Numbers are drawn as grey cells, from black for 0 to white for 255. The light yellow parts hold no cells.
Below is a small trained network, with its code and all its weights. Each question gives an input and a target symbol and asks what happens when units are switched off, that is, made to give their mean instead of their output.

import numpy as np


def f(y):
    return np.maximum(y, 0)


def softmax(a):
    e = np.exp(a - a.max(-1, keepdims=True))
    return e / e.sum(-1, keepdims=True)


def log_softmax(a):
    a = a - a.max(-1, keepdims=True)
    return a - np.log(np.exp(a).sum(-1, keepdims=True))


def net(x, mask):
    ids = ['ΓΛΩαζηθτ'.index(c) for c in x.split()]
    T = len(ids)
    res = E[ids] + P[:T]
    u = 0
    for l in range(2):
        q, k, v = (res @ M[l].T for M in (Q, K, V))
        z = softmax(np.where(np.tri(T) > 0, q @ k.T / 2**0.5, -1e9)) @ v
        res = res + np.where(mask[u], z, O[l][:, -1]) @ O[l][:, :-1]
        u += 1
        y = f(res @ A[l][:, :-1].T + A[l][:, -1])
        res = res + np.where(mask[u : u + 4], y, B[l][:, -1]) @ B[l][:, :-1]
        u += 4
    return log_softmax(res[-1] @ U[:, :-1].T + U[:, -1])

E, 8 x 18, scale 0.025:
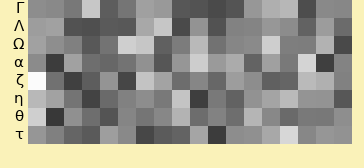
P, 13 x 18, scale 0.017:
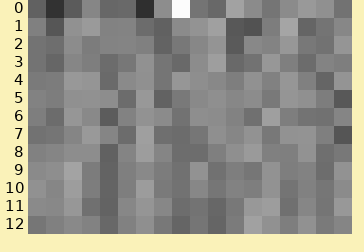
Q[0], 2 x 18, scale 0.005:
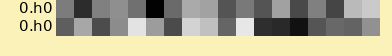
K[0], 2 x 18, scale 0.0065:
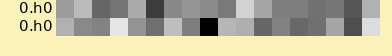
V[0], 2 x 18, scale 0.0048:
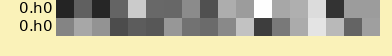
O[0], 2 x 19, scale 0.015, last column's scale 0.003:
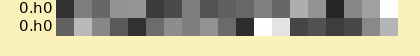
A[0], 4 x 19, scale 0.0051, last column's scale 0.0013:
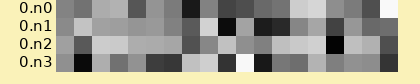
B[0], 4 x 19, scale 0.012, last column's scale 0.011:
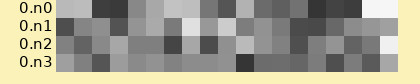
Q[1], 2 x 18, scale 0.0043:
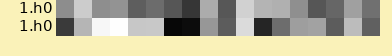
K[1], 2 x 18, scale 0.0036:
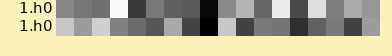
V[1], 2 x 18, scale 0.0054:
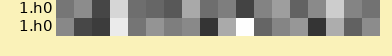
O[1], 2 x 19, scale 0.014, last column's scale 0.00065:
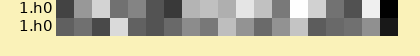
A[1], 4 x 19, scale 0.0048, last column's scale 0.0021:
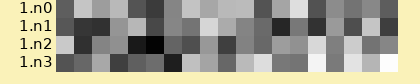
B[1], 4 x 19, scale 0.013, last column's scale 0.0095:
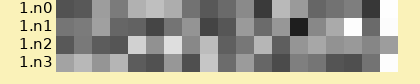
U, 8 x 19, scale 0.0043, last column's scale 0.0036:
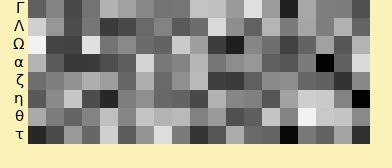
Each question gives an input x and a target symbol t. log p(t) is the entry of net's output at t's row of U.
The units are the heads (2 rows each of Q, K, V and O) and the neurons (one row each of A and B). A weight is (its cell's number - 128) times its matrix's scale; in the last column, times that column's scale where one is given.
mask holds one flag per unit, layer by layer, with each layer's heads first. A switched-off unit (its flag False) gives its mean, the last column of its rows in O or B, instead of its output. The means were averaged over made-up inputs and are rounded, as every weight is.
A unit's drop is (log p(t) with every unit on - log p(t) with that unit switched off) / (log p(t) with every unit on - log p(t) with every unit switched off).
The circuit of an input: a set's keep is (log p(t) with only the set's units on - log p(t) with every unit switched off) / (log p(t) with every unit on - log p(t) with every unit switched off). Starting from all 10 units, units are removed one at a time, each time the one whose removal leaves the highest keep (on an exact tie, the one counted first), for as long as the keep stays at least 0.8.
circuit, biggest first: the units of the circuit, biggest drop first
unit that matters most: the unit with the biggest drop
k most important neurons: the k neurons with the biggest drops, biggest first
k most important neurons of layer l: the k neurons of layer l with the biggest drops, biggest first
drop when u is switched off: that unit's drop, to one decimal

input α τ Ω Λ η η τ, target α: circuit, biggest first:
(0.h0)
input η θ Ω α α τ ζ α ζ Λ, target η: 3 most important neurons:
(0.n0 0.n2 0.n3)
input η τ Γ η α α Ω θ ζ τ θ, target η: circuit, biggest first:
(1.h0 0.h0 0.n0)
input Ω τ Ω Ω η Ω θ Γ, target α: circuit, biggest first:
(1.n1 0.n0)
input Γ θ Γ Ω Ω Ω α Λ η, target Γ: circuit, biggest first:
(0.h0 1.h0 1.n0)
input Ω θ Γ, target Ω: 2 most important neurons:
(0.n3 1.n2)
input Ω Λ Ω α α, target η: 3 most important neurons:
(1.n1 1.n3 0.n2)
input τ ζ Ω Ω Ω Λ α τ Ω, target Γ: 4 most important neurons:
(0.n2 1.n0 1.n3 0.n3)
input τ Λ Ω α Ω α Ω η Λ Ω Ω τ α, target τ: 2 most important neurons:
(1.n3 0.n3)
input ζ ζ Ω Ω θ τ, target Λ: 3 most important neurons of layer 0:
(0.n2 0.n3 0.n0)
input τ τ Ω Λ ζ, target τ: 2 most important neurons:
(0.n0 1.n2)
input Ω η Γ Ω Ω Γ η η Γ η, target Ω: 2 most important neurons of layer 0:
(0.n0 0.n2)
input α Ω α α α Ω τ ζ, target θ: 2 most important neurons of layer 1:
(1.n2 1.n3)
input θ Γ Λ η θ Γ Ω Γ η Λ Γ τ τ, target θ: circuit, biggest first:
(0.h0)
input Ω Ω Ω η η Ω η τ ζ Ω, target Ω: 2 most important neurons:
(1.n2 0.n0)
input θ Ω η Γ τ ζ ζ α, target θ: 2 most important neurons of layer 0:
(0.n2 0.n3)
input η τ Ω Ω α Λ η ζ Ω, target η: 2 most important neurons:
(0.n3 0.n2)
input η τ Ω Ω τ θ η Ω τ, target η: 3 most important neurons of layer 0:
(0.n2 0.n3 0.n1)
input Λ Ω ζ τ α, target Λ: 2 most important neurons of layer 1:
(1.n3 1.n2)
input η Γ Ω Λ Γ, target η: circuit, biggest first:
(1.h0)
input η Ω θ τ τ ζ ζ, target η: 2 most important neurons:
(0.n0 0.n2)
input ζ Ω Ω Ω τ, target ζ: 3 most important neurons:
(1.n0 1.n3 0.n0)
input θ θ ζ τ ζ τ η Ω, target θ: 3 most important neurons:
(0.n3 1.n3 1.n0)
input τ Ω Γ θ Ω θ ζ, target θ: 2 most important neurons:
(0.n0 1.n2)
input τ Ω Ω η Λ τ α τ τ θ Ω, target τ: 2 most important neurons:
(1.n3 0.n2)
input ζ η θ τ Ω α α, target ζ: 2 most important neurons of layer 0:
(0.n0 0.n3)
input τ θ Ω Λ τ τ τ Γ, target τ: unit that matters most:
0.h0
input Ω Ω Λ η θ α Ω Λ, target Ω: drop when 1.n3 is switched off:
-0.1
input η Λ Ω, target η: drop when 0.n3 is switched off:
0.3
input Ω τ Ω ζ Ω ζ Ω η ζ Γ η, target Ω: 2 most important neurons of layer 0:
(0.n0 0.n3)
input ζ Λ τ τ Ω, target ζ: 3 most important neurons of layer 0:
(0.n0 0.n3 0.n2)
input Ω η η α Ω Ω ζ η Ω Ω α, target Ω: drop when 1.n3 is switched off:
-0.1
